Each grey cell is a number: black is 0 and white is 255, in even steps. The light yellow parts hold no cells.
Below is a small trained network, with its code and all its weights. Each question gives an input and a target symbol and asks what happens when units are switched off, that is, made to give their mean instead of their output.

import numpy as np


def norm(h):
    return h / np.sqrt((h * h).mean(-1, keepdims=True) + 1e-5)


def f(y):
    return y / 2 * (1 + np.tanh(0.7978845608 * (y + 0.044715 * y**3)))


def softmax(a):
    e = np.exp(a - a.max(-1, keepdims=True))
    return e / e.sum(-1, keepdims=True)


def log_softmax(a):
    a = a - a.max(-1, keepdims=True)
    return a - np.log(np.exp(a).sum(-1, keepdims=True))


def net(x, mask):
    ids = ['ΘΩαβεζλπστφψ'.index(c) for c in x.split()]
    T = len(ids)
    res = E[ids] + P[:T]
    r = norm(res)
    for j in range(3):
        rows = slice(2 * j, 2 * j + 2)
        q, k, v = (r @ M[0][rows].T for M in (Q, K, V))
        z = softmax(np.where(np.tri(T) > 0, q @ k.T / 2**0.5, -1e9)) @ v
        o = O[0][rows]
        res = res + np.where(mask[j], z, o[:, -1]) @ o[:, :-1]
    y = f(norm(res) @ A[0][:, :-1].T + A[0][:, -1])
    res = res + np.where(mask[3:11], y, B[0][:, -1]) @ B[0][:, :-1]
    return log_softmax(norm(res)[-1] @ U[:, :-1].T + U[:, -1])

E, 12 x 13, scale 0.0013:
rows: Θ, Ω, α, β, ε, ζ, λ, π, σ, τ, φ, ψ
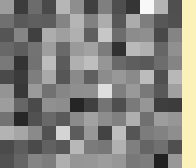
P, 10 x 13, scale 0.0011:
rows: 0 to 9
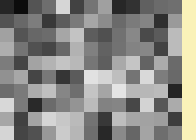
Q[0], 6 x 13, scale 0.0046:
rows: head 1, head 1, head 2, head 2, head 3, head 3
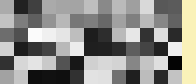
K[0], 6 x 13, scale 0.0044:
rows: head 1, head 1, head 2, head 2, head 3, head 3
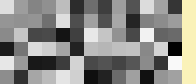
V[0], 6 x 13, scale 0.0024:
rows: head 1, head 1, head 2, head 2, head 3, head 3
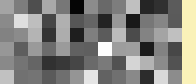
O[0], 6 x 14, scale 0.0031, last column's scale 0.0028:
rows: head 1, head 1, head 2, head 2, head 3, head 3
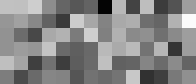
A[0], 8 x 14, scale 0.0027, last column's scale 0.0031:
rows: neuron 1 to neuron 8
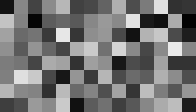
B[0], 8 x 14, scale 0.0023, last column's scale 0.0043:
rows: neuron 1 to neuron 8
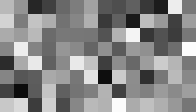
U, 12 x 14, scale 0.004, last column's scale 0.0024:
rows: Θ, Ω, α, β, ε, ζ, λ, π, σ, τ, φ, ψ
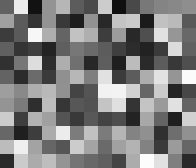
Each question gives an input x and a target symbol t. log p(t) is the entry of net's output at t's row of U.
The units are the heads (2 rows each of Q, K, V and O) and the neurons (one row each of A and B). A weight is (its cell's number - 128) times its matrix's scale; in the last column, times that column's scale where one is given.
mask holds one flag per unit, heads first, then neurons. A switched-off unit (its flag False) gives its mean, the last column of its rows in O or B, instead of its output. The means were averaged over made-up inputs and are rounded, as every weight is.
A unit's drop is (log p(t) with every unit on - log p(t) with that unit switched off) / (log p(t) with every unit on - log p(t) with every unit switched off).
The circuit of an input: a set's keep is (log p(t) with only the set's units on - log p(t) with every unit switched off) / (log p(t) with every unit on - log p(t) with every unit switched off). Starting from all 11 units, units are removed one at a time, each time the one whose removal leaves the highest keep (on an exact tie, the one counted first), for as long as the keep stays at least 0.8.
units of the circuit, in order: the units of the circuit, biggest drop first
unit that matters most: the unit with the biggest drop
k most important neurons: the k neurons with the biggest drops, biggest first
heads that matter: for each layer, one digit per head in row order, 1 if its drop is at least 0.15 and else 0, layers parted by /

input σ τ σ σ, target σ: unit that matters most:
neuron 2
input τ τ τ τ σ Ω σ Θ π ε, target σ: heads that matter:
001
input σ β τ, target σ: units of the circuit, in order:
[head 3; neuron 2; neuron 7]
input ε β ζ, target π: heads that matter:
110
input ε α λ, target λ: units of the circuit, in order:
[neuron 8; head 1; neuron 3]
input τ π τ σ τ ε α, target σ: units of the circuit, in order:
[head 3; neuron 2]
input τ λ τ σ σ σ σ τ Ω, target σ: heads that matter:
001
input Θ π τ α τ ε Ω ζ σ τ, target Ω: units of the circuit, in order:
[head 2; neuron 6; head 3; neuron 4]
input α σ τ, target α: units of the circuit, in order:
[head 3; head 2; neuron 6; neuron 7]
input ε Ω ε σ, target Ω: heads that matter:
110
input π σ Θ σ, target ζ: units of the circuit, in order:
[head 1; head 3]
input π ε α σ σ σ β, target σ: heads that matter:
000
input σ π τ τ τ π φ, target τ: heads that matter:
010
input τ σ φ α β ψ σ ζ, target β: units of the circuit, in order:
[head 2; neuron 6]
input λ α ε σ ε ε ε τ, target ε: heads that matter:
011
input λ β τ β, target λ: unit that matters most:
head 2
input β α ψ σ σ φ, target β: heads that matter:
100
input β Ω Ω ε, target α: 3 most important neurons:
[neuron 5; neuron 4; neuron 3]
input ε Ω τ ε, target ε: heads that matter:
111
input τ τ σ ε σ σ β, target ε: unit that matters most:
head 2
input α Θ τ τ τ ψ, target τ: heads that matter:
011
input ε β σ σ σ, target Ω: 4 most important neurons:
[neuron 8; neuron 3; neuron 1; neuron 4]
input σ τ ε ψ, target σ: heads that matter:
001
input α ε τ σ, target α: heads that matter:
111
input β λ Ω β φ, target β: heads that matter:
100
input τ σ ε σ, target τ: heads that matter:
111
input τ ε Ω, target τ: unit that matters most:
head 2
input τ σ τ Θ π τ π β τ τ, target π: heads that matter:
001
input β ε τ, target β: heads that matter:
011
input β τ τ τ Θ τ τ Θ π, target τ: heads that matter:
010
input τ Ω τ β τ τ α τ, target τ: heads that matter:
011
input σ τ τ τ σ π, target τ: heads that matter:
011
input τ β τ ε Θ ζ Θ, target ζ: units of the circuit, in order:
[head 1; head 2]
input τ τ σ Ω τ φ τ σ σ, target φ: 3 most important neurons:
[neuron 4; neuron 7; neuron 6]
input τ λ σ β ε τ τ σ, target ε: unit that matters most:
head 3
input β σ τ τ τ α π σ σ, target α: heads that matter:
011
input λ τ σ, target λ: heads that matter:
010
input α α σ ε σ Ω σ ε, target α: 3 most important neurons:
[neuron 5; neuron 4; neuron 8]
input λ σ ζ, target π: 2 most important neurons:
[neuron 8; neuron 1]
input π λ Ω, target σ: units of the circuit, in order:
[head 1]
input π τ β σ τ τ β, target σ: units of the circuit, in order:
[head 3; neuron 2]
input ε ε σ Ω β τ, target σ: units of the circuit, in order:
[head 3; neuron 2]
